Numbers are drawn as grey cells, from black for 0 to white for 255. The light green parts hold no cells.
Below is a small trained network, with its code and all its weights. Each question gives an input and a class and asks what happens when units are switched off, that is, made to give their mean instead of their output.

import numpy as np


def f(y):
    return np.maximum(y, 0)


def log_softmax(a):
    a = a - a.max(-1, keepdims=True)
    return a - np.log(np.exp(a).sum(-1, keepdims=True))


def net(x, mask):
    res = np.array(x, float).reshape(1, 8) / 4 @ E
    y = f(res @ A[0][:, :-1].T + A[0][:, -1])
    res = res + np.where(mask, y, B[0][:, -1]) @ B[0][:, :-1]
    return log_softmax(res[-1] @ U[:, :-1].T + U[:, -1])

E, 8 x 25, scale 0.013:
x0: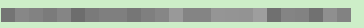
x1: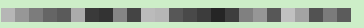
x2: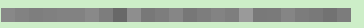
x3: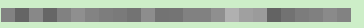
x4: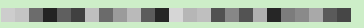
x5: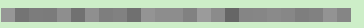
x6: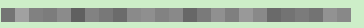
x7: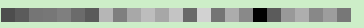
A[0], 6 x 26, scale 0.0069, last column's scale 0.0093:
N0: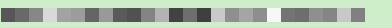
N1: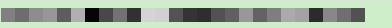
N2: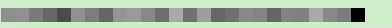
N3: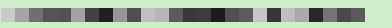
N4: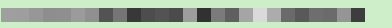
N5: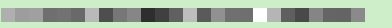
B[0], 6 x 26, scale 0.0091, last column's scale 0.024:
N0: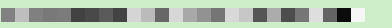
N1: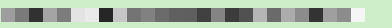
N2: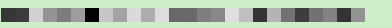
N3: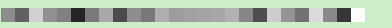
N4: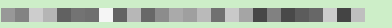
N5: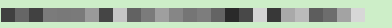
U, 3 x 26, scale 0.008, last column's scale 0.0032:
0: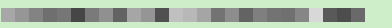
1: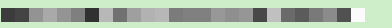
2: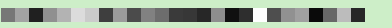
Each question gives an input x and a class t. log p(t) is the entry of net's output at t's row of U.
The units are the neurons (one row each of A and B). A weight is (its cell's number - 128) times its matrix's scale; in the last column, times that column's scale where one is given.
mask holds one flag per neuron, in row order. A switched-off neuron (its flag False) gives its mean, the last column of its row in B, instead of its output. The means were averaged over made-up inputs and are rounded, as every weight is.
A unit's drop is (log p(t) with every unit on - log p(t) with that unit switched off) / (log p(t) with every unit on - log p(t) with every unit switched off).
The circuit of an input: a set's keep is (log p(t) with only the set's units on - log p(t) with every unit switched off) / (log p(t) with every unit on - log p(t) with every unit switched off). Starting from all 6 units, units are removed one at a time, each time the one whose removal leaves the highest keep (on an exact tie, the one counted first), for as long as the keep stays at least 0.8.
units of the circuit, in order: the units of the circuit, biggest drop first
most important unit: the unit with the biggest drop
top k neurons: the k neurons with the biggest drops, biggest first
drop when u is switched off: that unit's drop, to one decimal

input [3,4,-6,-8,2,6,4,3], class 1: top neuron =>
(N0)
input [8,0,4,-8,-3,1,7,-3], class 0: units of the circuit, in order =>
(N0, N2)
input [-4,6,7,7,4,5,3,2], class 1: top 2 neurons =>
(N2, N0)
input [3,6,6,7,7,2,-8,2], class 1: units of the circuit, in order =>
(N2, N0)
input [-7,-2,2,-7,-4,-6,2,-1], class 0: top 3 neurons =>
(N0, N2, N4)
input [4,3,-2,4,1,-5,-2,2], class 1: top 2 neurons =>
(N5, N0)
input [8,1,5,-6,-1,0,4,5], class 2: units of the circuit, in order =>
(N3, N0)
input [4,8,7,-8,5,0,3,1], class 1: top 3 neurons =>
(N3, N2, N0)
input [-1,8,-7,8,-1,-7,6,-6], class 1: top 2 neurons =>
(N3, N4)
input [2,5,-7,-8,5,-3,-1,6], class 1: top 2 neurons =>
(N2, N0)
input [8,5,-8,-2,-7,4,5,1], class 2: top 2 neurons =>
(N1, N4)
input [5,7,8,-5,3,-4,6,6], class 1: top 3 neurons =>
(N3, N2, N0)
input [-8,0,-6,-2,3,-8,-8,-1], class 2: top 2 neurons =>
(N0, N3)
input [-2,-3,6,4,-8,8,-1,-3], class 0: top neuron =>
(N0)
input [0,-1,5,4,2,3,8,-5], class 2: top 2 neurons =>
(N0, N5)
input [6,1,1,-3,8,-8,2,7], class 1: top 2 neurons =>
(N2, N0)
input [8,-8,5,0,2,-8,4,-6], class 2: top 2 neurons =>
(N5, N3)
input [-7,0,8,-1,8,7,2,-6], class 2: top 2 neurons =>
(N5, N0)
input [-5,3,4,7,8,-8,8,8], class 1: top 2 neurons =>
(N2, N0)
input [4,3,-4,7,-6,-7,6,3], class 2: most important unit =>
N1
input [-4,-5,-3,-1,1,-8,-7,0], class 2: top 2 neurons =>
(N0, N3)
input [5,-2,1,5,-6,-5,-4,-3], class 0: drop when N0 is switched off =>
1.0
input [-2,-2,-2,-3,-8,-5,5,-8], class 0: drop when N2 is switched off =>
0.1
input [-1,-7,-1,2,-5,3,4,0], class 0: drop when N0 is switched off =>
0.7
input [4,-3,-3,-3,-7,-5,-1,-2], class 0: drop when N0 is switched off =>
0.9
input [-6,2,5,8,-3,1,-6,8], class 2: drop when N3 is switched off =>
0.0
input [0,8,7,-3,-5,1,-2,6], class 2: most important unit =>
N1
